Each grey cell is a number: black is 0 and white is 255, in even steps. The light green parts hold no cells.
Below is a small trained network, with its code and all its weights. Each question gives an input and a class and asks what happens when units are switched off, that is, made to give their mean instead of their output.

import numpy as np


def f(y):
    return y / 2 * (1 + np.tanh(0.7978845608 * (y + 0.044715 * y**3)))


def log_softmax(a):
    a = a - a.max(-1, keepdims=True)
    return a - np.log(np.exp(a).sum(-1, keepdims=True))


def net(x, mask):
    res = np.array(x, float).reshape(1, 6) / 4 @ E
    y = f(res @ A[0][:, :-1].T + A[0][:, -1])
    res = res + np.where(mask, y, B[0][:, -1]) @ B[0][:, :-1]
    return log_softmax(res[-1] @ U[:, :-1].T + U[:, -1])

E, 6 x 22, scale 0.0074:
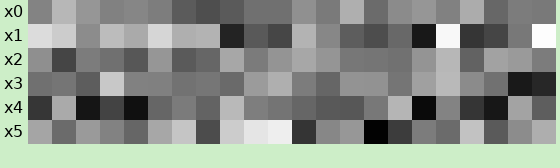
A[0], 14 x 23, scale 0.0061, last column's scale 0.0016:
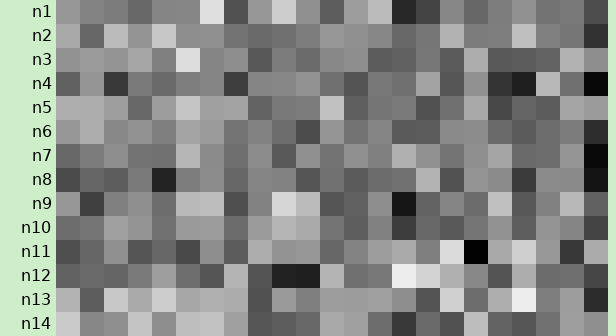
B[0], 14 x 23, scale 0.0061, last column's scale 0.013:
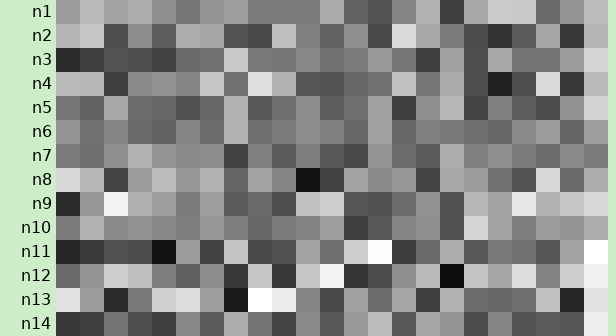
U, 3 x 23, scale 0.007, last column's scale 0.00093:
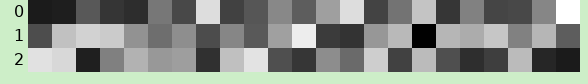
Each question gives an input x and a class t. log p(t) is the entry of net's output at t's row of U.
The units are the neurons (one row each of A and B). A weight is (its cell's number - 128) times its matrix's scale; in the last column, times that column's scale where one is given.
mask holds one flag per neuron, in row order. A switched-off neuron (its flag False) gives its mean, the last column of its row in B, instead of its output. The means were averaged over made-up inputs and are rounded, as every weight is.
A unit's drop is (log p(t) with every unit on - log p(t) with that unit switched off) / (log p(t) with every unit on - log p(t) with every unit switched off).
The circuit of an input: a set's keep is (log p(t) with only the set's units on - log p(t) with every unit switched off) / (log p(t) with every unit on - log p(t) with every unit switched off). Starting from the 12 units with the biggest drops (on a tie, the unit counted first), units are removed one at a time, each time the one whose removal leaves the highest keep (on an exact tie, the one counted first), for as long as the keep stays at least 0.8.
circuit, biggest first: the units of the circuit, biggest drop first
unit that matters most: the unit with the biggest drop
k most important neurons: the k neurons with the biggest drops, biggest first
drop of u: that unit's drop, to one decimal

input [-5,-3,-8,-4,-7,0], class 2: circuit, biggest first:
[n13]
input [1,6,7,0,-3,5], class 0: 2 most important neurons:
[n14; n12]
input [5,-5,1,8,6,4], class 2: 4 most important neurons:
[n4; n8; n14; n3]
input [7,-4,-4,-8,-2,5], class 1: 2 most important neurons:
[n9; n1]
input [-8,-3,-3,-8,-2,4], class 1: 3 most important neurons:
[n14; n9; n1]
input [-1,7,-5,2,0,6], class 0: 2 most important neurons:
[n14; n12]
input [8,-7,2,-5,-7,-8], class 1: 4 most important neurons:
[n12; n14; n3; n5]
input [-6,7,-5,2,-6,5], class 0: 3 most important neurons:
[n14; n3; n5]
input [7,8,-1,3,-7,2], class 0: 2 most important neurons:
[n14; n3]
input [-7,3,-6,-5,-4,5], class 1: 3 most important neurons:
[n9; n11; n1]
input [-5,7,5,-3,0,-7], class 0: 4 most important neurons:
[n14; n3; n5; n9]
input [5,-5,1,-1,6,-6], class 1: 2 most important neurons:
[n12; n13]
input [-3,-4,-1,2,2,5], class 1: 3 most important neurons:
[n9; n14; n1]
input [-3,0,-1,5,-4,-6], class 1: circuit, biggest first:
[n12]
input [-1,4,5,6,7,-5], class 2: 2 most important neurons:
[n4; n8]
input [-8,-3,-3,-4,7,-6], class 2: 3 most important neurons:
[n4; n8; n9]
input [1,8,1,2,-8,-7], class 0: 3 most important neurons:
[n14; n5; n3]
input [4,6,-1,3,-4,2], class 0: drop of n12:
0.0
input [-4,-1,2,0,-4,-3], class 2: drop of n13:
0.4
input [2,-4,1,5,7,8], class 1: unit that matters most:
n9
